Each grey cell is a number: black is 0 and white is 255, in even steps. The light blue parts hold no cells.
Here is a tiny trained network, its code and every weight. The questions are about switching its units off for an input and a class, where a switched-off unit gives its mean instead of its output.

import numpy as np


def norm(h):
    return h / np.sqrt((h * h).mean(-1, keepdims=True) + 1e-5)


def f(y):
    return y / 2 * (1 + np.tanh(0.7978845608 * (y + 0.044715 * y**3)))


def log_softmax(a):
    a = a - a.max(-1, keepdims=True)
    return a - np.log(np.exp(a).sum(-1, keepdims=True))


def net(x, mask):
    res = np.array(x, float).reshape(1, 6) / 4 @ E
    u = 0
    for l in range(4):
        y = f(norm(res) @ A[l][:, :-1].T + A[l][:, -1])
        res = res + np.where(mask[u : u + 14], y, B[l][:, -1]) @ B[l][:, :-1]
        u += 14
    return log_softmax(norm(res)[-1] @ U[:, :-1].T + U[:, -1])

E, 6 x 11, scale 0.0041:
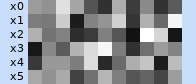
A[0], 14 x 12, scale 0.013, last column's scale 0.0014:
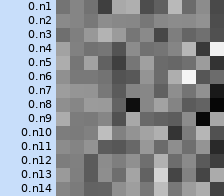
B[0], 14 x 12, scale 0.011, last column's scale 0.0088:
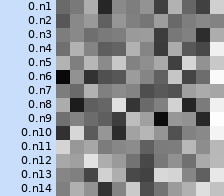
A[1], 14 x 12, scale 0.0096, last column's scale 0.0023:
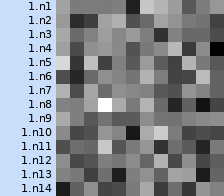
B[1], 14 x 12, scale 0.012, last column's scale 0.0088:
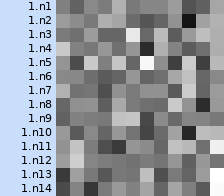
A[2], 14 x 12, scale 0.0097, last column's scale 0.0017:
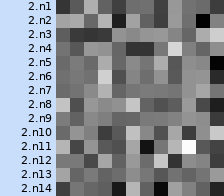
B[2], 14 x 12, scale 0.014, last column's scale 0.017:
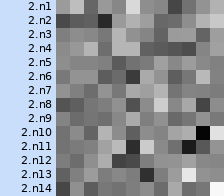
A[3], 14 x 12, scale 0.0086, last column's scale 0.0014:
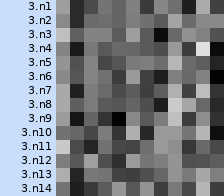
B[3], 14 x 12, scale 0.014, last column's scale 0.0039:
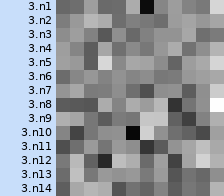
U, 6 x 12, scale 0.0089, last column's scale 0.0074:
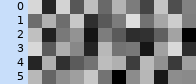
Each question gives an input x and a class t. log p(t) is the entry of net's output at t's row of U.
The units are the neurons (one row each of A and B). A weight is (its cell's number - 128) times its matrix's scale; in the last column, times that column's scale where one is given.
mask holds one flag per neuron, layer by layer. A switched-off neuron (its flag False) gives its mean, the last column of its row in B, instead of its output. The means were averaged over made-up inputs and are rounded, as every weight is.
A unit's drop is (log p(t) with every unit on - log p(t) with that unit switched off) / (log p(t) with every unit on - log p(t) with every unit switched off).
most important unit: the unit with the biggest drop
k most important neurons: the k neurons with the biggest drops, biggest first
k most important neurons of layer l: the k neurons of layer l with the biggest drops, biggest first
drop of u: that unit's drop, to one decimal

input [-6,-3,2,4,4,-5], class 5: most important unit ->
0.n9
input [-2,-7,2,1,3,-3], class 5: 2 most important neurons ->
0.n13; 0.n10
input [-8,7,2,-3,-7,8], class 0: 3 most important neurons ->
0.n5; 0.n10; 1.n5
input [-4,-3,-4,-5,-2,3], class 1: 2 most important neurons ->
0.n10; 0.n14
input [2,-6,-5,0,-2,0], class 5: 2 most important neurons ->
0.n13; 0.n4
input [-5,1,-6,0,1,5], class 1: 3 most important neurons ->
0.n9; 0.n6; 0.n4
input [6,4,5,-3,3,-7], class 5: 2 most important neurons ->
0.n8; 0.n9
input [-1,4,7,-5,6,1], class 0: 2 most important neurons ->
0.n10; 0.n11
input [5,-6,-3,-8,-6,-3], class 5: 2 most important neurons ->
0.n8; 0.n13
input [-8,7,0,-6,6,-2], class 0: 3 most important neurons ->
0.n6; 0.n10; 0.n4
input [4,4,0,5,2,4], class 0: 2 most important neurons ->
0.n6; 0.n10
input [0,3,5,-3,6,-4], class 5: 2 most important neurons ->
0.n8; 0.n9
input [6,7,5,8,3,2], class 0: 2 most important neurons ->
0.n6; 0.n10
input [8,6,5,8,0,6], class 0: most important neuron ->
0.n6
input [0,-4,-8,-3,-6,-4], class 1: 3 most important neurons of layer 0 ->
0.n10; 0.n14; 0.n1
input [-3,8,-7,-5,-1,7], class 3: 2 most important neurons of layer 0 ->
0.n10; 0.n8
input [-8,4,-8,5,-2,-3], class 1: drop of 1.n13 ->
0.1
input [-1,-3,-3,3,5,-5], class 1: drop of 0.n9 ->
0.8
